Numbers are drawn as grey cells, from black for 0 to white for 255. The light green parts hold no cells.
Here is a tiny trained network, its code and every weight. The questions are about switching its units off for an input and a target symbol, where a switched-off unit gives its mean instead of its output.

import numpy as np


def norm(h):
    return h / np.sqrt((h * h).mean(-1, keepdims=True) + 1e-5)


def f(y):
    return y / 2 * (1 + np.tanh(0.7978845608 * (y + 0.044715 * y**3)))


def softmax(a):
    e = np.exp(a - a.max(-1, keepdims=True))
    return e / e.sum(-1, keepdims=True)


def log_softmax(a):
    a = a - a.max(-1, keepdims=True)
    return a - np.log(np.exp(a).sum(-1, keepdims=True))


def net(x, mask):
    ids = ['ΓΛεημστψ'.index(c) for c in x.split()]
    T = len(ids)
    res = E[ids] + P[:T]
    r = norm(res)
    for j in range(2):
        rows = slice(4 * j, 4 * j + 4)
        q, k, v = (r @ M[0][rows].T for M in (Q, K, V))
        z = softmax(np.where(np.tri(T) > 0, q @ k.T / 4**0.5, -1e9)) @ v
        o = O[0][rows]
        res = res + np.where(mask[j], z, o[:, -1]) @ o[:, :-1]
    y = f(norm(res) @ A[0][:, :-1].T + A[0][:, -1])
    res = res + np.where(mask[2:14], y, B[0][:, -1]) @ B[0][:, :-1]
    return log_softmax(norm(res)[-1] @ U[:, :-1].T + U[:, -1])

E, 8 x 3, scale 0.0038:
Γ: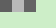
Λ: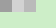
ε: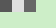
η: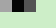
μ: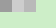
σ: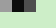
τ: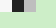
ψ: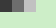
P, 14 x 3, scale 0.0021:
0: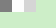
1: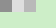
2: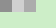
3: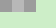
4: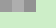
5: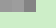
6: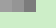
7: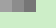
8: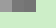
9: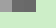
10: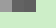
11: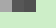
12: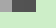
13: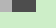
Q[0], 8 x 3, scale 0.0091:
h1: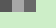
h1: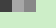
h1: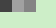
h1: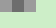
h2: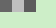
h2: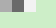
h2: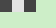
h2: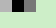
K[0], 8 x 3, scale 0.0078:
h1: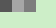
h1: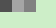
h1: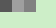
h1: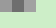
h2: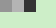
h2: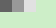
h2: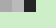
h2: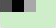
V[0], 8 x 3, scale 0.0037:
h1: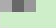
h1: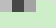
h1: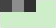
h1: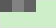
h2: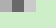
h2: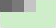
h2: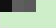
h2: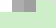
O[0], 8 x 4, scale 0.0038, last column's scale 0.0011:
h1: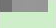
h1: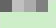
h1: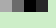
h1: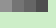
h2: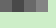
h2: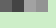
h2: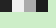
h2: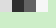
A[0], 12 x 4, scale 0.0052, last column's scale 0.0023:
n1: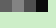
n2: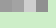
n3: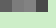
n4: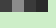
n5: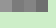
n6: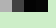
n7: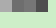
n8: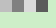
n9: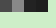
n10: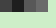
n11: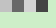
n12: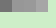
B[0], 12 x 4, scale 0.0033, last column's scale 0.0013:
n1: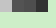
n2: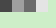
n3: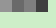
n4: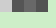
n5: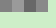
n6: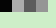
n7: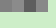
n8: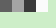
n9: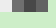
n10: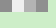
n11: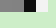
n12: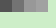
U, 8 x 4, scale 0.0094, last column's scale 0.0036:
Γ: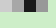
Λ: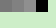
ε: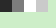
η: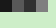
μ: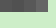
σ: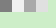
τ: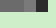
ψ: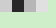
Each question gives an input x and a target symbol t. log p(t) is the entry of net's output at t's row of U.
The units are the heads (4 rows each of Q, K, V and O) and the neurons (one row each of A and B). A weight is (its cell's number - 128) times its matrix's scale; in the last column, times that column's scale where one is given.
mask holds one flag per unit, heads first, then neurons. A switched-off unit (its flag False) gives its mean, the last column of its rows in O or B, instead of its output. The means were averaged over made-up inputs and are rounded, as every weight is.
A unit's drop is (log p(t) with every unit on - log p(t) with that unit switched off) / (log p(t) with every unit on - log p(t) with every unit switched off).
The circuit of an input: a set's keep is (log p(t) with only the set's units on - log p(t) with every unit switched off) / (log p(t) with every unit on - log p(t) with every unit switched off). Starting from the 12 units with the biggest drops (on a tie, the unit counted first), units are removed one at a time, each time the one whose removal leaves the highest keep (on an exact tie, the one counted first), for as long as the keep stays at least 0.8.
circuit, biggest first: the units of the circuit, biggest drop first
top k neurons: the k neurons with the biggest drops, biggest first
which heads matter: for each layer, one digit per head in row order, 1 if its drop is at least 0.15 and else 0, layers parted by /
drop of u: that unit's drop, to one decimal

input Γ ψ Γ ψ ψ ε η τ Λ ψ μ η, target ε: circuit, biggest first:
[h2; n10; h1; n11]
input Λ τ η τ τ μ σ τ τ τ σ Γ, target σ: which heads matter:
11
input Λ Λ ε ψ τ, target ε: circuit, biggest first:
[h1; h2]
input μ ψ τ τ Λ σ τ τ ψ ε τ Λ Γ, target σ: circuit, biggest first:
[h2]
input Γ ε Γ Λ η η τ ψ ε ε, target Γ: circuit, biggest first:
[h1; n9]
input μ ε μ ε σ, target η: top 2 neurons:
[n6; n10]
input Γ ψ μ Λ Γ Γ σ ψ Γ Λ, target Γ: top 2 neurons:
[n11; n10]
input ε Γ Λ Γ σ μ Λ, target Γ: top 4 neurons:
[n11; n10; n8; n6]
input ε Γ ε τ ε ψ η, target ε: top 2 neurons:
[n10; n6]
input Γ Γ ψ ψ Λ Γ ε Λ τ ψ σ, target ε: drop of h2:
0.8
